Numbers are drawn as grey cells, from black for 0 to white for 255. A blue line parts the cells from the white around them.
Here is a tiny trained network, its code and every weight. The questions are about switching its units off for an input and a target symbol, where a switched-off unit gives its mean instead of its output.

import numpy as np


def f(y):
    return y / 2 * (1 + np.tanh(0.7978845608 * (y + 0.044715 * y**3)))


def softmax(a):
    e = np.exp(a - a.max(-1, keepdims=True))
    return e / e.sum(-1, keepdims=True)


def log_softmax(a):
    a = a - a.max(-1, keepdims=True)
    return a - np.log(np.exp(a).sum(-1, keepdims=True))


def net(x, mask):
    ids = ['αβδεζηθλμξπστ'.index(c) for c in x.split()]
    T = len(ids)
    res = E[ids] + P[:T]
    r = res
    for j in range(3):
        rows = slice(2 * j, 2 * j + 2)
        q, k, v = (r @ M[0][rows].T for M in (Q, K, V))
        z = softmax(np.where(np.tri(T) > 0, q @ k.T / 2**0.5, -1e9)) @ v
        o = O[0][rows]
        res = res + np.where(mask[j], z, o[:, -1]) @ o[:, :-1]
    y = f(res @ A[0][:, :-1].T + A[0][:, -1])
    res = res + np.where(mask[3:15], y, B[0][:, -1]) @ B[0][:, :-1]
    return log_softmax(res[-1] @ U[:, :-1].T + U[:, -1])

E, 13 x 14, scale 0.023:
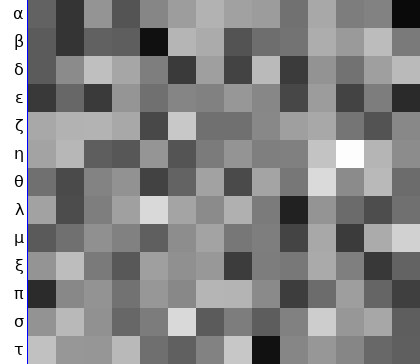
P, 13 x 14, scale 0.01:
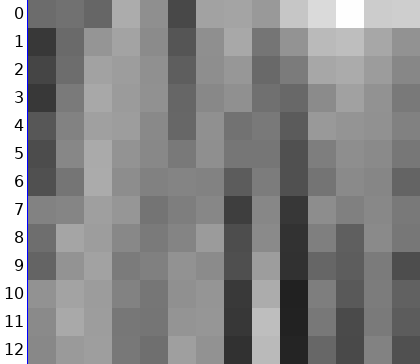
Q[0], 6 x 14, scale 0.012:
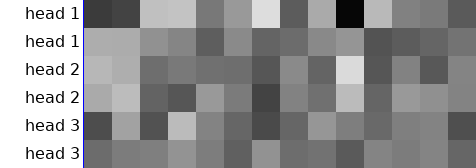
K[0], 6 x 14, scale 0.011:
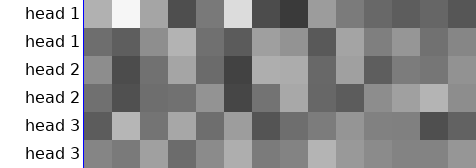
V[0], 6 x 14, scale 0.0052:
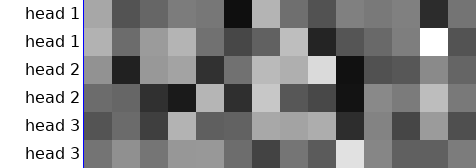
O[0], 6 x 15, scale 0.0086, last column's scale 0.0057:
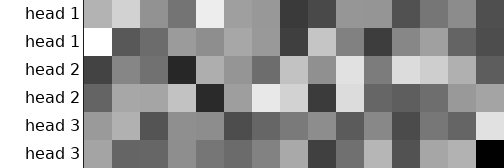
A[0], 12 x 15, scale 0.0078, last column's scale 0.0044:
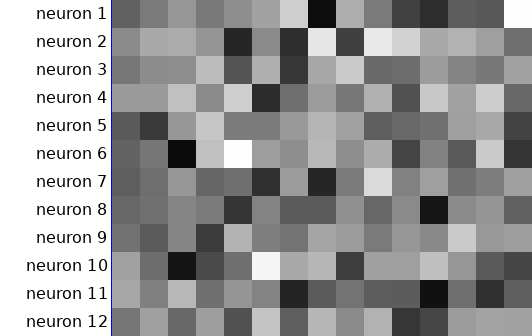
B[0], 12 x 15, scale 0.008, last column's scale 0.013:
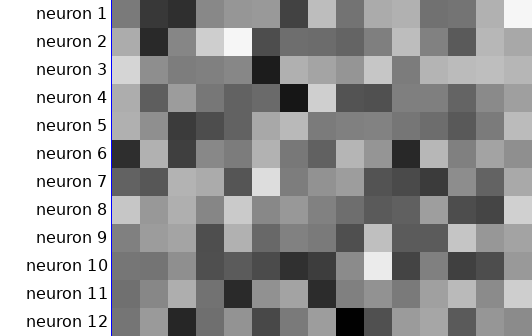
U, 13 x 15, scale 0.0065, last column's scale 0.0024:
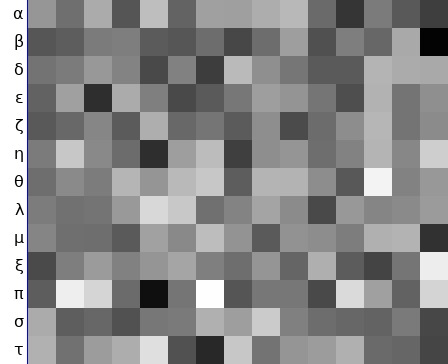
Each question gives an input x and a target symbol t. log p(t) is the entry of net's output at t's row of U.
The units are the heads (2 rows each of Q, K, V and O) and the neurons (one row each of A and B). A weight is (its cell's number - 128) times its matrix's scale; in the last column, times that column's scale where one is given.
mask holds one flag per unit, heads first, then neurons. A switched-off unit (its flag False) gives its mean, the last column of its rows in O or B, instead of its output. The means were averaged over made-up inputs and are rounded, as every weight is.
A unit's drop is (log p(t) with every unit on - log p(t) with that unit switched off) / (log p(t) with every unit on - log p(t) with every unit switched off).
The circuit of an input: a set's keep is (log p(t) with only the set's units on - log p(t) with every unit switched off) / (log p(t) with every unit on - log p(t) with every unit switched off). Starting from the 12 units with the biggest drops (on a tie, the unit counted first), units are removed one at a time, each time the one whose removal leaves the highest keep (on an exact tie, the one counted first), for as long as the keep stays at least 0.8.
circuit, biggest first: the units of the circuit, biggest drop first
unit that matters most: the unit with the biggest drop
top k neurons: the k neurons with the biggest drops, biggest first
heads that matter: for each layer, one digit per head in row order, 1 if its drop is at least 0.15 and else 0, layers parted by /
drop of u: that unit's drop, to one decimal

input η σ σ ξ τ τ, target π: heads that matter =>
110
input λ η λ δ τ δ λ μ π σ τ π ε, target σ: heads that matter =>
100
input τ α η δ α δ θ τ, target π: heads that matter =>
000
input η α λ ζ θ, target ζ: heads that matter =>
010
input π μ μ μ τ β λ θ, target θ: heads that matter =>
010
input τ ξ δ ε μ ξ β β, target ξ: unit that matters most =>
head 1
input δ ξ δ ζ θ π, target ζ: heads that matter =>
010
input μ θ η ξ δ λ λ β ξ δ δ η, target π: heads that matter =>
010
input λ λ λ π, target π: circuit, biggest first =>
head 2; neuron 1
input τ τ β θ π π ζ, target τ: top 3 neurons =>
neuron 2; neuron 3; neuron 5
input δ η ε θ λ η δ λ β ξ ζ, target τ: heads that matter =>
100
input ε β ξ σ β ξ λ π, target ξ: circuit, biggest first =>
head 1; head 2; neuron 3
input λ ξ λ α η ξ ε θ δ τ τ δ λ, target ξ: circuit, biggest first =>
head 1; head 2
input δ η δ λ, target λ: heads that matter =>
110
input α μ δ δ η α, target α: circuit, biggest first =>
head 2; neuron 10; neuron 9
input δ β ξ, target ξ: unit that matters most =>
head 1
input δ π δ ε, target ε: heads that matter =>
011
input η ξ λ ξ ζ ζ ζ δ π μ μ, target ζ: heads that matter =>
010
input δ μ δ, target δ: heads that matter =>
010
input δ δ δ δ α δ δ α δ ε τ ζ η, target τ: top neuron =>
neuron 2
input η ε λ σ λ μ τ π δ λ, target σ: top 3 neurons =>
neuron 1; neuron 5; neuron 3
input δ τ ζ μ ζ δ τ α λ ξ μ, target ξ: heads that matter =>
100
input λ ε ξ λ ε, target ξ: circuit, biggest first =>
head 1; neuron 3; head 2
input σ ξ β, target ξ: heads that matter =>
110
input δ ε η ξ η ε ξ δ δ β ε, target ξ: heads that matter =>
100
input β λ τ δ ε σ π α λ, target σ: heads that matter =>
100
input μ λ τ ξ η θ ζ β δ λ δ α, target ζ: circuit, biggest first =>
head 2
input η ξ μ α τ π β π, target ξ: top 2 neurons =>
neuron 1; neuron 3
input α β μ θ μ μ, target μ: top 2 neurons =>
neuron 12; neuron 2
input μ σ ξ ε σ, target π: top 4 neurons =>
neuron 1; neuron 11; neuron 3; neuron 4
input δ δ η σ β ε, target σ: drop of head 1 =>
0.7
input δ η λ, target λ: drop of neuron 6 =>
0.6
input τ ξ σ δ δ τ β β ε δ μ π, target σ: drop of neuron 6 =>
0.0
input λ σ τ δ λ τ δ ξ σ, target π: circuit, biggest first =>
neuron 1
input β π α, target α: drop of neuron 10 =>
0.4
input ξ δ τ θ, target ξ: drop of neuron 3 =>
0.1
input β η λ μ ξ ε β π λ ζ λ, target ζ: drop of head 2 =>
0.9
